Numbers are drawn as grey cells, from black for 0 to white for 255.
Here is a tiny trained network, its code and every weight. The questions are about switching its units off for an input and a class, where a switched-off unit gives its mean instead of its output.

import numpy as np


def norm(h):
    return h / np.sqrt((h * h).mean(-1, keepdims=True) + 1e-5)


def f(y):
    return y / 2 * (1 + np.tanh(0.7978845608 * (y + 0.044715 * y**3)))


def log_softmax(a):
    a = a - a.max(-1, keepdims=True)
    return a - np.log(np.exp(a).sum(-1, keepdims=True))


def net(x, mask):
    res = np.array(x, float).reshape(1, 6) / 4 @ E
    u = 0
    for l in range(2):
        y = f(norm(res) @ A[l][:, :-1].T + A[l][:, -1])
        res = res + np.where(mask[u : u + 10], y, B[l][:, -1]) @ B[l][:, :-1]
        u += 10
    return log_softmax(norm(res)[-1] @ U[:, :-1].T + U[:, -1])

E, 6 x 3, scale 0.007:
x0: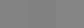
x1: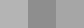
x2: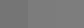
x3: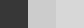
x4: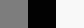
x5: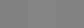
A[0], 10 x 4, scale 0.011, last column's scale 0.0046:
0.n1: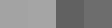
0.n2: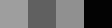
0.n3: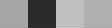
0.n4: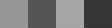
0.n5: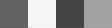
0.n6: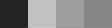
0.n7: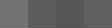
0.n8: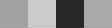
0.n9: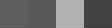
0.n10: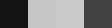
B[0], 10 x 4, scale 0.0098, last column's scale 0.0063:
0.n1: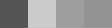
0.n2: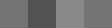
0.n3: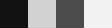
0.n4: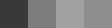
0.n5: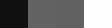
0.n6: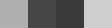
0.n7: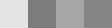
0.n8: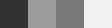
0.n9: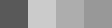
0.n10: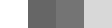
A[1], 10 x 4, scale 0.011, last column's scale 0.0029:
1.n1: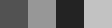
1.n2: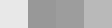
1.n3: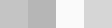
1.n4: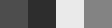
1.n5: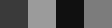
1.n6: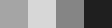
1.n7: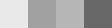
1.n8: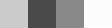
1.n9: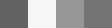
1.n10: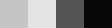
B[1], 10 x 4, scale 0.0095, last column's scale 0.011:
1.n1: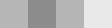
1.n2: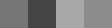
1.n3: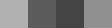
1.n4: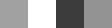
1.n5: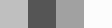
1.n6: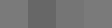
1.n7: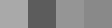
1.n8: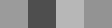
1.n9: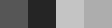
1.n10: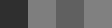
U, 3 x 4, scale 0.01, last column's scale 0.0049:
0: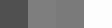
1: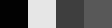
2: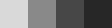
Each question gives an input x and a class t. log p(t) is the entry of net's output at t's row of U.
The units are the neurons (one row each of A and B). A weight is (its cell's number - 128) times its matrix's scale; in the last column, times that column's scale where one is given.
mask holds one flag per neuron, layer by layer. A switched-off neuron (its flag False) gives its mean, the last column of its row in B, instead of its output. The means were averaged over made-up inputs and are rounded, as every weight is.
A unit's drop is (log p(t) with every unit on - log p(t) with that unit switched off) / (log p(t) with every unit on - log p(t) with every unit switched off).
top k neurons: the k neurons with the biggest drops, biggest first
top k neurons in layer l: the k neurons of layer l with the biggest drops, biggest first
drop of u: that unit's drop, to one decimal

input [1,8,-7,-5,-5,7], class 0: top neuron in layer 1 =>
[1.n9]
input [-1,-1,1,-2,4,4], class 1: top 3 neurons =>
[0.n10 0.n6 0.n4]
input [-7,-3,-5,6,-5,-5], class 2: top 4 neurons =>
[0.n6 0.n10 0.n3 1.n5]
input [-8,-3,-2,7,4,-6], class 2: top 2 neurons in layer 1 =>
[1.n3 1.n9]
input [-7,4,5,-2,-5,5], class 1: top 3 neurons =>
[0.n8 0.n5 0.n10]
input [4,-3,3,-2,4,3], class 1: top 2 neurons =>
[0.n10 0.n6]
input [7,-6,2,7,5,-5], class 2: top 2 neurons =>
[0.n10 0.n5]
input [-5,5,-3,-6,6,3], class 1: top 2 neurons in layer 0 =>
[0.n6 0.n4]
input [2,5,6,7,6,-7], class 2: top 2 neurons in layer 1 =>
[1.n3 1.n4]
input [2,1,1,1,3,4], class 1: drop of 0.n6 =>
0.2
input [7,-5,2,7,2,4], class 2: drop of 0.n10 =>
-0.1
